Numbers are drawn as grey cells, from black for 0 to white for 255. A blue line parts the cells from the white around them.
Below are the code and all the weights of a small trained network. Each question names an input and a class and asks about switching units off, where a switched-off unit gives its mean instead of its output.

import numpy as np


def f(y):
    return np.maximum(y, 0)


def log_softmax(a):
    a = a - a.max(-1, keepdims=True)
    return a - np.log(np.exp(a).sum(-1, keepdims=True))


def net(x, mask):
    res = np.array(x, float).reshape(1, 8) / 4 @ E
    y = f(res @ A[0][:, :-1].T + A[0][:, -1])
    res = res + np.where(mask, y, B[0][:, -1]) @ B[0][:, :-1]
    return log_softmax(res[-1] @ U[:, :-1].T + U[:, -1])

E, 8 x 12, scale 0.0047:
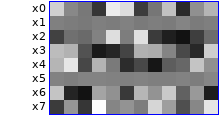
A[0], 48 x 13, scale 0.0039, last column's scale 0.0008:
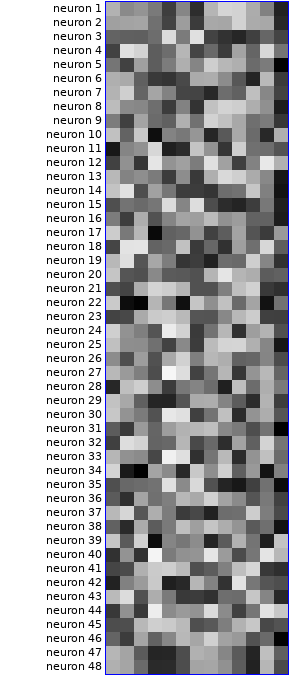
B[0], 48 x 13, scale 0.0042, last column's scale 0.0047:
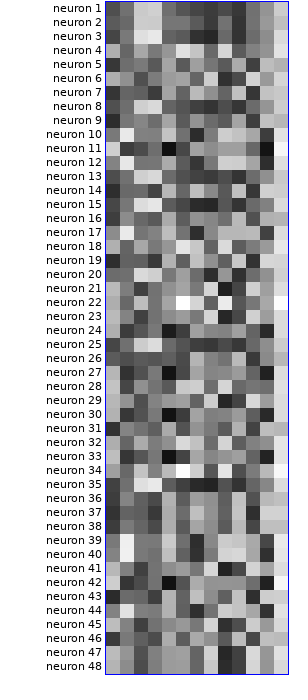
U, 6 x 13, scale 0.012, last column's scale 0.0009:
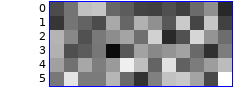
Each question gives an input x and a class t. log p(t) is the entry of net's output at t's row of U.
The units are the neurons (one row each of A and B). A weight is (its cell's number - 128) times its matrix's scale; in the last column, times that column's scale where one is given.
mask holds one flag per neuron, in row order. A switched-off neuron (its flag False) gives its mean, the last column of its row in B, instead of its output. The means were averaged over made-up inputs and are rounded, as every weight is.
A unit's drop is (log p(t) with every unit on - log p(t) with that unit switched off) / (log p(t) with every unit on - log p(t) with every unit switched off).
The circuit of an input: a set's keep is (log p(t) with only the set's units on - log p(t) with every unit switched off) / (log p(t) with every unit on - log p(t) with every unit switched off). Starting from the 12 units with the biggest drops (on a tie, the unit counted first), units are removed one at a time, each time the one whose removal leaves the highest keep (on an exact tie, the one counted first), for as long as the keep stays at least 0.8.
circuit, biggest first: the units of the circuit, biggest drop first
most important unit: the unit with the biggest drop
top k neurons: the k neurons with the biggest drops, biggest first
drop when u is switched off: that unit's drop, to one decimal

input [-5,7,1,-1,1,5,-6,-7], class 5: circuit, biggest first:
neuron 39
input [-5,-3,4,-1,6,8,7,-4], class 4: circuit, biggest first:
neuron 22; neuron 34
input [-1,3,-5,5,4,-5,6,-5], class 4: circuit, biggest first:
neuron 22; neuron 34
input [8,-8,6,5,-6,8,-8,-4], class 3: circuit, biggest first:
neuron 33; neuron 27
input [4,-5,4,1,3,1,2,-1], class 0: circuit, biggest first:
neuron 3; neuron 35
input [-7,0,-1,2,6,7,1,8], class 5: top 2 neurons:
neuron 40; neuron 44
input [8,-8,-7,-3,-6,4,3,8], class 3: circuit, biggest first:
neuron 33; neuron 30
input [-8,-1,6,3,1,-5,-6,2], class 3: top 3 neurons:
neuron 11; neuron 42; neuron 28
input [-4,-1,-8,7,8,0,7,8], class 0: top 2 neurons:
neuron 20; neuron 8
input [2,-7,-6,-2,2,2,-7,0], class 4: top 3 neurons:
neuron 18; neuron 4; neuron 32
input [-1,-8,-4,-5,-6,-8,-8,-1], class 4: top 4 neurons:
neuron 18; neuron 4; neuron 32; neuron 28
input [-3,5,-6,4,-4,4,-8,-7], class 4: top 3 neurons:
neuron 18; neuron 4; neuron 32
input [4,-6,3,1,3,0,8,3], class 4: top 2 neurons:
neuron 34; neuron 22
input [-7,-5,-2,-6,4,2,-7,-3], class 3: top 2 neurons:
neuron 42; neuron 11
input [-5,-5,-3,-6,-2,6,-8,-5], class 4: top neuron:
neuron 18
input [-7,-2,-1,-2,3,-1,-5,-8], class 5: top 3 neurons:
neuron 39; neuron 10; neuron 17
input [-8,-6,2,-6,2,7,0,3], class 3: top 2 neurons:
neuron 11; neuron 42
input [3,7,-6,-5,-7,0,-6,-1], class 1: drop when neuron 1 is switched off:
-0.1
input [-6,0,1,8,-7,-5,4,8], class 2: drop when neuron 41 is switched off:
-0.1
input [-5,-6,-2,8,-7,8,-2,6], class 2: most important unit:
neuron 47
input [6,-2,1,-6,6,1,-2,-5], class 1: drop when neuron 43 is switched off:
0.2
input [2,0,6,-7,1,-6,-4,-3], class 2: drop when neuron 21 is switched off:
0.4
